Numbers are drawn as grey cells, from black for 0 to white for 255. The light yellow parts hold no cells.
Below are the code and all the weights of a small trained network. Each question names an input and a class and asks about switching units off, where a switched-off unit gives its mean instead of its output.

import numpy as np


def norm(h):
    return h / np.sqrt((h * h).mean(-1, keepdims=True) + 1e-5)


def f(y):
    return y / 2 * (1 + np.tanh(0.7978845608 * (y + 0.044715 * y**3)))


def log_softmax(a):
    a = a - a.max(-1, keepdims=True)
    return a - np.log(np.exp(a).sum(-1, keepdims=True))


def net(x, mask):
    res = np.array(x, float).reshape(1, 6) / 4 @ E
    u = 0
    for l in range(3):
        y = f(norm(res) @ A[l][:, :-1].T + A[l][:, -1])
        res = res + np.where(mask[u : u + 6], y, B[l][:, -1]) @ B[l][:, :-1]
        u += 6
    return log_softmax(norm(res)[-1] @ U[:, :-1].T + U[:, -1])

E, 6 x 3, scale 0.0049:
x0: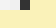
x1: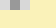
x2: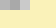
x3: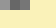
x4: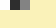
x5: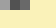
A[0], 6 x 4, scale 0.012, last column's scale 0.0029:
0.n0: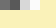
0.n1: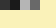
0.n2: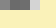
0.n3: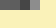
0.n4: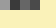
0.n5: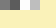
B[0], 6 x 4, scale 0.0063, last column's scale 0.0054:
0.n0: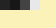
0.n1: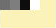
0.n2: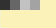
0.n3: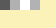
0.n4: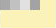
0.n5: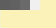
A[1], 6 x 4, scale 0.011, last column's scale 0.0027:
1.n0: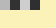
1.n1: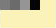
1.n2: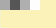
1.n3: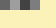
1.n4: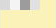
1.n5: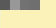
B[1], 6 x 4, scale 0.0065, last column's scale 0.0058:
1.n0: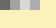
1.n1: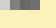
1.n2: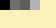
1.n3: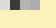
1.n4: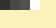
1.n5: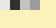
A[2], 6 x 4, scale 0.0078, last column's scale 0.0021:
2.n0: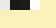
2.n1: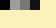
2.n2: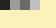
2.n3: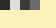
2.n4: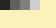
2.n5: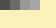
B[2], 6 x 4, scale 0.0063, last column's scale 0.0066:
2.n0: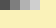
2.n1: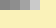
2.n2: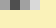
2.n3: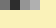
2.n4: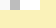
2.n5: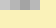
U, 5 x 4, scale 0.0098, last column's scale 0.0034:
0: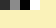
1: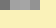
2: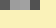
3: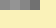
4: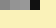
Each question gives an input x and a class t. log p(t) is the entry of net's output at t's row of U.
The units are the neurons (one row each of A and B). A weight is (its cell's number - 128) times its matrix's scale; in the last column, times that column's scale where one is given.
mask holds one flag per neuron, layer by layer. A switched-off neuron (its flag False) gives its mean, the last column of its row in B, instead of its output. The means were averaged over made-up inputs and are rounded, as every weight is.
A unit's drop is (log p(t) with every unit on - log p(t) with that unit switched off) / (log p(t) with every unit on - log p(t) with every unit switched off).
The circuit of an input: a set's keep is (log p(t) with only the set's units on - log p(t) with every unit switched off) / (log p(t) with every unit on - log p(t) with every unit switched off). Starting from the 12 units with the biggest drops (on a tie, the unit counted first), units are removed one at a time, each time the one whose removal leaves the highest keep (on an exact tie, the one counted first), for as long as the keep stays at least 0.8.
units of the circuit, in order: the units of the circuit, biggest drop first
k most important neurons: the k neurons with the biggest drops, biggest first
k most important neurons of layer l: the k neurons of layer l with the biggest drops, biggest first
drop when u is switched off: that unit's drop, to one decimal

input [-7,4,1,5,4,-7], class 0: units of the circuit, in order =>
(0.n0, 0.n1)
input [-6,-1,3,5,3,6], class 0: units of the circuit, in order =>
(0.n1)
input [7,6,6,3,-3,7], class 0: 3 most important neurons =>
(2.n4, 0.n3, 1.n4)
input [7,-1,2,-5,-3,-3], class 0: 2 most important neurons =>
(2.n4, 0.n3)
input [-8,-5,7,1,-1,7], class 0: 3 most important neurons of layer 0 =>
(0.n1, 0.n0, 0.n5)
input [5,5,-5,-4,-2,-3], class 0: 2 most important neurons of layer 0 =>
(0.n3, 0.n2)
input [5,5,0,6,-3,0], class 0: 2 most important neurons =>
(0.n3, 1.n0)
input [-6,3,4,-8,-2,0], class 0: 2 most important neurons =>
(0.n0, 0.n1)
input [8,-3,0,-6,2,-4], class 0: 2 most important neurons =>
(2.n4, 1.n4)
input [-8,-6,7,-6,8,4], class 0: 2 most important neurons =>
(0.n1, 0.n0)
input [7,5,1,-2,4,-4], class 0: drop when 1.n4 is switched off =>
0.3
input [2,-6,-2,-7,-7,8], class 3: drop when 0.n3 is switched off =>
-0.1
